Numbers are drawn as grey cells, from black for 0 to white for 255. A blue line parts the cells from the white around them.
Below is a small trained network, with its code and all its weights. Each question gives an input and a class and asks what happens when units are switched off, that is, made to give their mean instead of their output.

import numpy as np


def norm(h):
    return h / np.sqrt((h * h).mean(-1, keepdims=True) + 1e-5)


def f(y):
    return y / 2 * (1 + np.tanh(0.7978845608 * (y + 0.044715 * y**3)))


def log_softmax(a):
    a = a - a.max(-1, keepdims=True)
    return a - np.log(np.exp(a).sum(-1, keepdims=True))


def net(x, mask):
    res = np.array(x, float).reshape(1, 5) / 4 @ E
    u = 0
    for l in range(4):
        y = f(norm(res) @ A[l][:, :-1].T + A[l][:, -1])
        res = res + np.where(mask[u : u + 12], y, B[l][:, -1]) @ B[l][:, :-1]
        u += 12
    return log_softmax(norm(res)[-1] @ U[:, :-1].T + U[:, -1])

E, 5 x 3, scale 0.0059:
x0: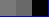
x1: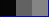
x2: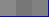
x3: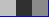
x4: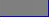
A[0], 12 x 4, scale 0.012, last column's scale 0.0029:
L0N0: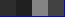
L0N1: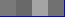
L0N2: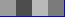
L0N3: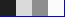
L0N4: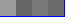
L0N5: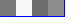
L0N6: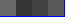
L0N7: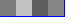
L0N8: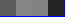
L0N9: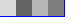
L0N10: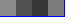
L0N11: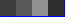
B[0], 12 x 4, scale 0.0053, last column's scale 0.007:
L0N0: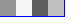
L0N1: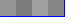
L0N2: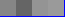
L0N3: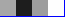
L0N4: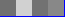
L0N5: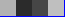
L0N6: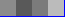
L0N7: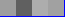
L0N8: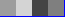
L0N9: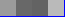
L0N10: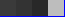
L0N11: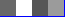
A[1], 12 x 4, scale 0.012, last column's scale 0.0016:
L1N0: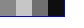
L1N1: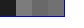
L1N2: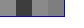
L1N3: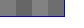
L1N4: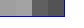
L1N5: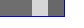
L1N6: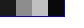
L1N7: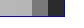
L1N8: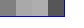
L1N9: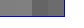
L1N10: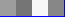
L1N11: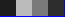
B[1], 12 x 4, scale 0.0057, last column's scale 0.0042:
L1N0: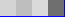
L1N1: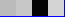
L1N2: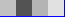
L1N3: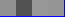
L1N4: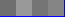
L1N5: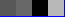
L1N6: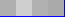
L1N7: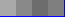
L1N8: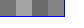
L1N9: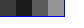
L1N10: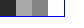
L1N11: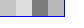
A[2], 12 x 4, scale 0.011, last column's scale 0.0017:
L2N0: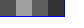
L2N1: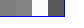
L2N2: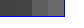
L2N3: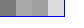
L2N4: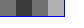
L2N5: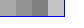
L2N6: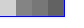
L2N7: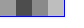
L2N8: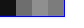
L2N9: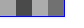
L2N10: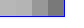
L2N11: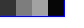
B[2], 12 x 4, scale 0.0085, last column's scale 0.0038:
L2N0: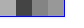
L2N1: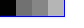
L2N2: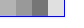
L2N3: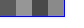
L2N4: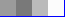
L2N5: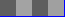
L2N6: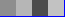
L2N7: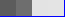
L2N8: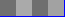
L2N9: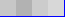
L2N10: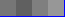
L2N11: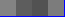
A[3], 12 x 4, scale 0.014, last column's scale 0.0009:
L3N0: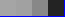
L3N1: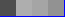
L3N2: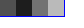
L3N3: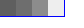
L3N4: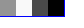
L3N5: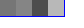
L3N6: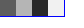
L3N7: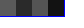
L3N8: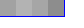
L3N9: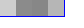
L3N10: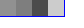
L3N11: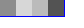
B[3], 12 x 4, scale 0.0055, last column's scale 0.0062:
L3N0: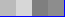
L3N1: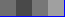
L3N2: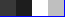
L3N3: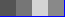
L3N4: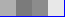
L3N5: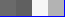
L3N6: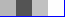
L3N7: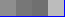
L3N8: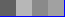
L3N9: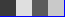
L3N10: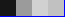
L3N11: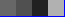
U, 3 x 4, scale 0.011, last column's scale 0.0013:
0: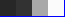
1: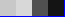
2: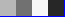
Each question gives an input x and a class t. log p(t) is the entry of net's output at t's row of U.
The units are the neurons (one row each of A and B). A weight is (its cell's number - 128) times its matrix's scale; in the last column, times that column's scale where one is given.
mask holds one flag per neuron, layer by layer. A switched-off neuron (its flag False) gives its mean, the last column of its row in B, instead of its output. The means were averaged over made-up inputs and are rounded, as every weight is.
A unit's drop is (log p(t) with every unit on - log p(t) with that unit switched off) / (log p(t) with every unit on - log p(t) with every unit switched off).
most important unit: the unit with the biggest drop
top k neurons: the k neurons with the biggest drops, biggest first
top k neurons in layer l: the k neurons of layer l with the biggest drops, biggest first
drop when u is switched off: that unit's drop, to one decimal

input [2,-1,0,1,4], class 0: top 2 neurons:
(L0N10; L0N3)
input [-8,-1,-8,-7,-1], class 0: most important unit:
L1N10
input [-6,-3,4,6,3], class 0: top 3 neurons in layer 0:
(L0N5; L0N3; L0N10)
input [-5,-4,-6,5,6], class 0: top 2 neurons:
(L1N10; L2N1)
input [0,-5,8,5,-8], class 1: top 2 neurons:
(L0N3; L2N6)
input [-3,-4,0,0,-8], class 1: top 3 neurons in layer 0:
(L0N9; L0N3; L0N11)
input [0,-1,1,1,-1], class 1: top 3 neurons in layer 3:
(L3N2; L3N5; L3N10)
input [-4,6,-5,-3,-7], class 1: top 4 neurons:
(L0N11; L1N6; L0N0; L1N11)
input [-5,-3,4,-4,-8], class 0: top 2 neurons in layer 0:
(L0N10; L0N6)
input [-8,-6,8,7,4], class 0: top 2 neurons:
(L2N1; L1N10)
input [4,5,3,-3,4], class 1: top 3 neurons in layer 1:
(L1N1; L1N11; L1N10)
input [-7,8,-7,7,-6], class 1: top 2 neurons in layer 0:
(L0N0; L0N11)
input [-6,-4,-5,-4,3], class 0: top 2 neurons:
(L1N10; L2N1)
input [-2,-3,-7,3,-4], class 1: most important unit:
L0N9
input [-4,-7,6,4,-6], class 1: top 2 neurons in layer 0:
(L0N3; L0N9)
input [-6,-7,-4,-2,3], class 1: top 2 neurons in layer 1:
(L1N7; L1N9)
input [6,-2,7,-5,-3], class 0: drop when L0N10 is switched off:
0.2
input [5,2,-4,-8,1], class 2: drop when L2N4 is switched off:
0.2
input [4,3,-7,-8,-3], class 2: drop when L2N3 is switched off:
0.1
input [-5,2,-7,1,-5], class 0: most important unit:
L1N1
